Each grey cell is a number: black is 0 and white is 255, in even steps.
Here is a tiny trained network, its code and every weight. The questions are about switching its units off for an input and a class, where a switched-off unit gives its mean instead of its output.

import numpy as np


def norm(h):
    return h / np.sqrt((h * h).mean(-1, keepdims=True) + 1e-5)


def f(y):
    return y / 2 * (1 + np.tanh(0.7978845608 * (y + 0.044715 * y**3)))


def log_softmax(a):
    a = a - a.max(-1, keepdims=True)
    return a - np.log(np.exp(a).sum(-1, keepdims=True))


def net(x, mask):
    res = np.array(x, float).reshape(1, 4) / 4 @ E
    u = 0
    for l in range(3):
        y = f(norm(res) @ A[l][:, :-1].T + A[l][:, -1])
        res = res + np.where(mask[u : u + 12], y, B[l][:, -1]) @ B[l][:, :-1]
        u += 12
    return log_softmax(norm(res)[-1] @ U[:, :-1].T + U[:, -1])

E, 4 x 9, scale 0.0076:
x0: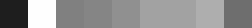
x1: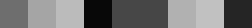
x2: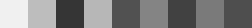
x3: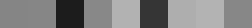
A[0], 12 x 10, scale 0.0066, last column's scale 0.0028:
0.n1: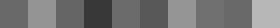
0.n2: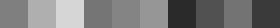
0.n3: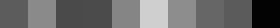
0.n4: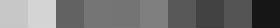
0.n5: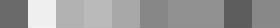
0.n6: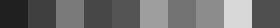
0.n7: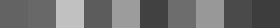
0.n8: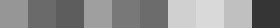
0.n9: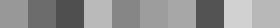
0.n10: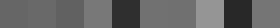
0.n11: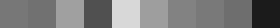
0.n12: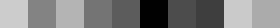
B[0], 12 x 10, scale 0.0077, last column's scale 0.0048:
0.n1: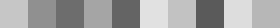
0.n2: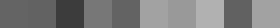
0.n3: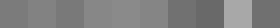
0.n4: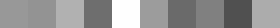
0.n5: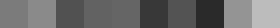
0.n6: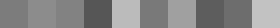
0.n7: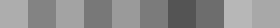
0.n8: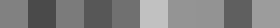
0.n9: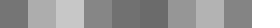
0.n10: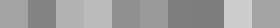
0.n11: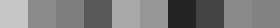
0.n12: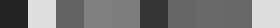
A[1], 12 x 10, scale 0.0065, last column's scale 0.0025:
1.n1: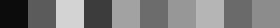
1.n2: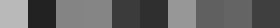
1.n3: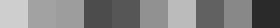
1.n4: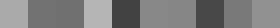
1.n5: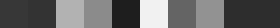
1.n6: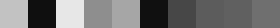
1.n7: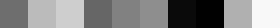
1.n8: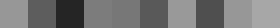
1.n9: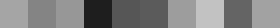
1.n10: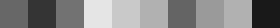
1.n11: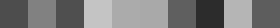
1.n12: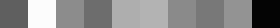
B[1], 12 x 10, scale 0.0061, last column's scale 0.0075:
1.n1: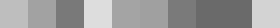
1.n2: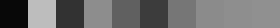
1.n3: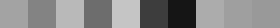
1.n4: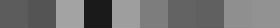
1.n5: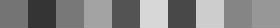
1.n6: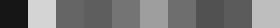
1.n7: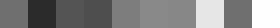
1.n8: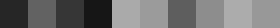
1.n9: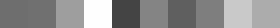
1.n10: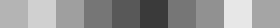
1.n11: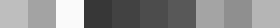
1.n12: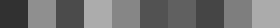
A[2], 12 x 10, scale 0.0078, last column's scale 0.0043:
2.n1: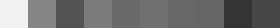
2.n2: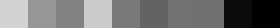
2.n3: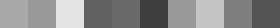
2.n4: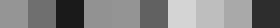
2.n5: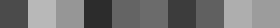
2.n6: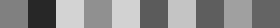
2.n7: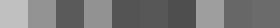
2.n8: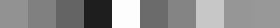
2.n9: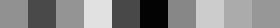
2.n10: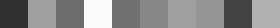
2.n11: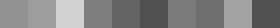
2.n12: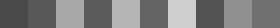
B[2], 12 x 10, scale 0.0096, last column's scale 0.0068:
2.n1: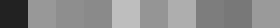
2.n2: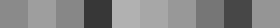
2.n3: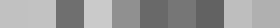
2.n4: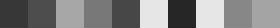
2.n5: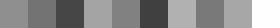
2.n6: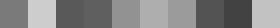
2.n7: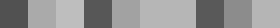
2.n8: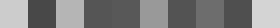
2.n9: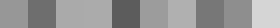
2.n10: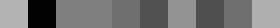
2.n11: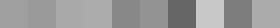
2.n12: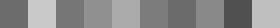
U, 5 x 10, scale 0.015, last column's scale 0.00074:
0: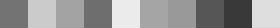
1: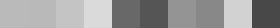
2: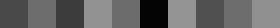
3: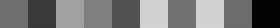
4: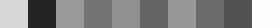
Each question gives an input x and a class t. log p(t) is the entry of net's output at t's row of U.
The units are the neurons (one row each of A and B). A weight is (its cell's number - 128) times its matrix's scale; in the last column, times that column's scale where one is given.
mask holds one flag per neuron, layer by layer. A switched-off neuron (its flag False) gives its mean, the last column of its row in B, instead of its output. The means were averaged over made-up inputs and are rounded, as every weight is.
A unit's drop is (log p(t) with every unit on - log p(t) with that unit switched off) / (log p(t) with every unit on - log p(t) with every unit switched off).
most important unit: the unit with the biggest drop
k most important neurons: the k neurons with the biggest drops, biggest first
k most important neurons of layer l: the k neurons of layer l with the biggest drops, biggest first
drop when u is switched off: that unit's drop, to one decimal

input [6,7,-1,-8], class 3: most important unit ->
1.n5
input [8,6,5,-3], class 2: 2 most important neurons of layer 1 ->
[1.n12, 1.n11]
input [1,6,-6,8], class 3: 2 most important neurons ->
[2.n4, 0.n9]
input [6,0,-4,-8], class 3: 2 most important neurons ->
[0.n12, 1.n5]
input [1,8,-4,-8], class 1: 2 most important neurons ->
[2.n3, 1.n3]
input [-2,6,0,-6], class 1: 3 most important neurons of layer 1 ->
[1.n3, 1.n8, 1.n9]
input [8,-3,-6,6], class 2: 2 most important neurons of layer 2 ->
[2.n10, 2.n7]
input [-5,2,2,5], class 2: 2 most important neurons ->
[1.n2, 1.n7]
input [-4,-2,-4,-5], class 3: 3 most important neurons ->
[1.n7, 0.n5, 1.n5]
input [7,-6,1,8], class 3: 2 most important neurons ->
[2.n4, 0.n12]
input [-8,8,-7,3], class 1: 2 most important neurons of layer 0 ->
[0.n5, 0.n4]
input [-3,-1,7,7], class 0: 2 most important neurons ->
[0.n4, 1.n7]
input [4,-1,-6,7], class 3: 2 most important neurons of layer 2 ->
[2.n4, 2.n8]
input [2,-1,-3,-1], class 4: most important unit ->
2.n8
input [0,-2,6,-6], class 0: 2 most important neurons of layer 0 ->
[0.n4, 0.n8]
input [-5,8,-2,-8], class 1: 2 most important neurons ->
[1.n3, 2.n3]
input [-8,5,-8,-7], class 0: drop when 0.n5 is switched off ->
0.3
